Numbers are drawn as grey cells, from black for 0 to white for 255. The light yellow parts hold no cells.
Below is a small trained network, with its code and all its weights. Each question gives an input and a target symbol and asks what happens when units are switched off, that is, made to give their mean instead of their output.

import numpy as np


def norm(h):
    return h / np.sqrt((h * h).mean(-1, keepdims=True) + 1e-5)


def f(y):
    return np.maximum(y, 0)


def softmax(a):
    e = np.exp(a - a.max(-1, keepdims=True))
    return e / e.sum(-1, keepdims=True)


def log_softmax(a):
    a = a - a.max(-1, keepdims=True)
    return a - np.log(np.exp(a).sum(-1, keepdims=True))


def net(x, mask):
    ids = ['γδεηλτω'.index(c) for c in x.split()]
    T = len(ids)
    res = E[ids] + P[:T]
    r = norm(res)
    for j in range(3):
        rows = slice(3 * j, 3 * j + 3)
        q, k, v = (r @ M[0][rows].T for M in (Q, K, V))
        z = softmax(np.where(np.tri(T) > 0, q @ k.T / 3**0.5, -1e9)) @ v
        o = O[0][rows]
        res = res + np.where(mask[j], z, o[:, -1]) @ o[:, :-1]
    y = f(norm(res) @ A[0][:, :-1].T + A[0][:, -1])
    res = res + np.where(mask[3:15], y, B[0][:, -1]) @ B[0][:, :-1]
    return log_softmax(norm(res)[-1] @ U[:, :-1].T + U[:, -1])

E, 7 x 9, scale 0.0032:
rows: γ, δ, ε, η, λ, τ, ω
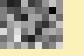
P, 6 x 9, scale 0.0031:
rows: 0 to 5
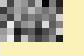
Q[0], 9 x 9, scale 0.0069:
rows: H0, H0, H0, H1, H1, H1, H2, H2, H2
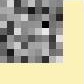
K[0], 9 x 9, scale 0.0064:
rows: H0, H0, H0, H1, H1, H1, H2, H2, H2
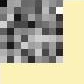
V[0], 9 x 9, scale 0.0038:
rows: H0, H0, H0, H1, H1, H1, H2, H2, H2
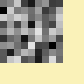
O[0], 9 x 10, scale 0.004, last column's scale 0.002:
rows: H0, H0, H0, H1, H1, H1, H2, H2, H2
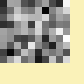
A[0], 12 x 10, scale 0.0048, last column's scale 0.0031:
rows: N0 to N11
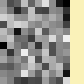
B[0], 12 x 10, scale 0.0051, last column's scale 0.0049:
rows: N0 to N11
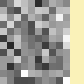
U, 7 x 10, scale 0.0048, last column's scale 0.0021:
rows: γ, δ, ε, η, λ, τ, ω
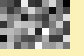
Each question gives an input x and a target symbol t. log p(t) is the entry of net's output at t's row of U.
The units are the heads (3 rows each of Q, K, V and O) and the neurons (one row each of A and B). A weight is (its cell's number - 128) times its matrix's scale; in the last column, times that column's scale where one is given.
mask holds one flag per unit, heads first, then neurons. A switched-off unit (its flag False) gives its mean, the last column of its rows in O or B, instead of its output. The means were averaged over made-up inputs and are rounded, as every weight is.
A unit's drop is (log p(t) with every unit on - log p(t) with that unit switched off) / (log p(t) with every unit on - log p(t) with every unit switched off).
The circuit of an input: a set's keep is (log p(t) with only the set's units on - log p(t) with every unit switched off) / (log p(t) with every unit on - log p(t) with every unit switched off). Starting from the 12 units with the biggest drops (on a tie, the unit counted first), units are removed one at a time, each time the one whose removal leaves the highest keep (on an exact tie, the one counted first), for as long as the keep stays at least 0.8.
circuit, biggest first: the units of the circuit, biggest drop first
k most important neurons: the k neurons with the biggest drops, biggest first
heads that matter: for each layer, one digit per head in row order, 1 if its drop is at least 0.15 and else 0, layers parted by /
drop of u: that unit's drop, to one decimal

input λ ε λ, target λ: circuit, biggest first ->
H0
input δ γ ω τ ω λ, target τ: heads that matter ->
100
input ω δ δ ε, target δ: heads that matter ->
001
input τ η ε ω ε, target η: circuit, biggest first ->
H1, N11
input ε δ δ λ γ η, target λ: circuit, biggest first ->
H1, H0
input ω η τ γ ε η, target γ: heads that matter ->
101
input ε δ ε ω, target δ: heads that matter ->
001
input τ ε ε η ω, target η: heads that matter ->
100
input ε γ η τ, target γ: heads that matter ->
001
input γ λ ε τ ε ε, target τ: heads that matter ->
100
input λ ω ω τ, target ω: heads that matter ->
010
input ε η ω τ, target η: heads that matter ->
011
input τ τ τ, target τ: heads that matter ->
100
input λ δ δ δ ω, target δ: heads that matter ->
011
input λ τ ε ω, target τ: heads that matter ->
100
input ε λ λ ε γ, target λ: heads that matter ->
110
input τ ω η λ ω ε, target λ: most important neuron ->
N8
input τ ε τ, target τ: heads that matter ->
100
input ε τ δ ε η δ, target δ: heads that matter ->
111
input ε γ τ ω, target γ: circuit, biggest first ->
H2
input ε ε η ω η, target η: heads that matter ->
110
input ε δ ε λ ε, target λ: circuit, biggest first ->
H1, H0, N8
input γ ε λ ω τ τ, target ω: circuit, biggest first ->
N3, H1
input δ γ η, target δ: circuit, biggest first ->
H2, N5
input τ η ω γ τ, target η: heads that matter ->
000
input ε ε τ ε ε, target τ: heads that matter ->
100
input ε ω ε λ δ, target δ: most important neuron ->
N1
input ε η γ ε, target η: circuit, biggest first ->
H0, N11
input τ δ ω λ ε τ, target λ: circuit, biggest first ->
H1, H0
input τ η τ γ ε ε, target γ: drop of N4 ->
-0.1
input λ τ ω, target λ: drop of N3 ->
-0.1
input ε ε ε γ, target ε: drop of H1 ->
0.2
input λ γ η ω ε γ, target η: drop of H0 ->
0.2
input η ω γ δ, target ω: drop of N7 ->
0.1
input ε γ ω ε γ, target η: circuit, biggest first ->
H0
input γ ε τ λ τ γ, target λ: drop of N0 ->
0.0
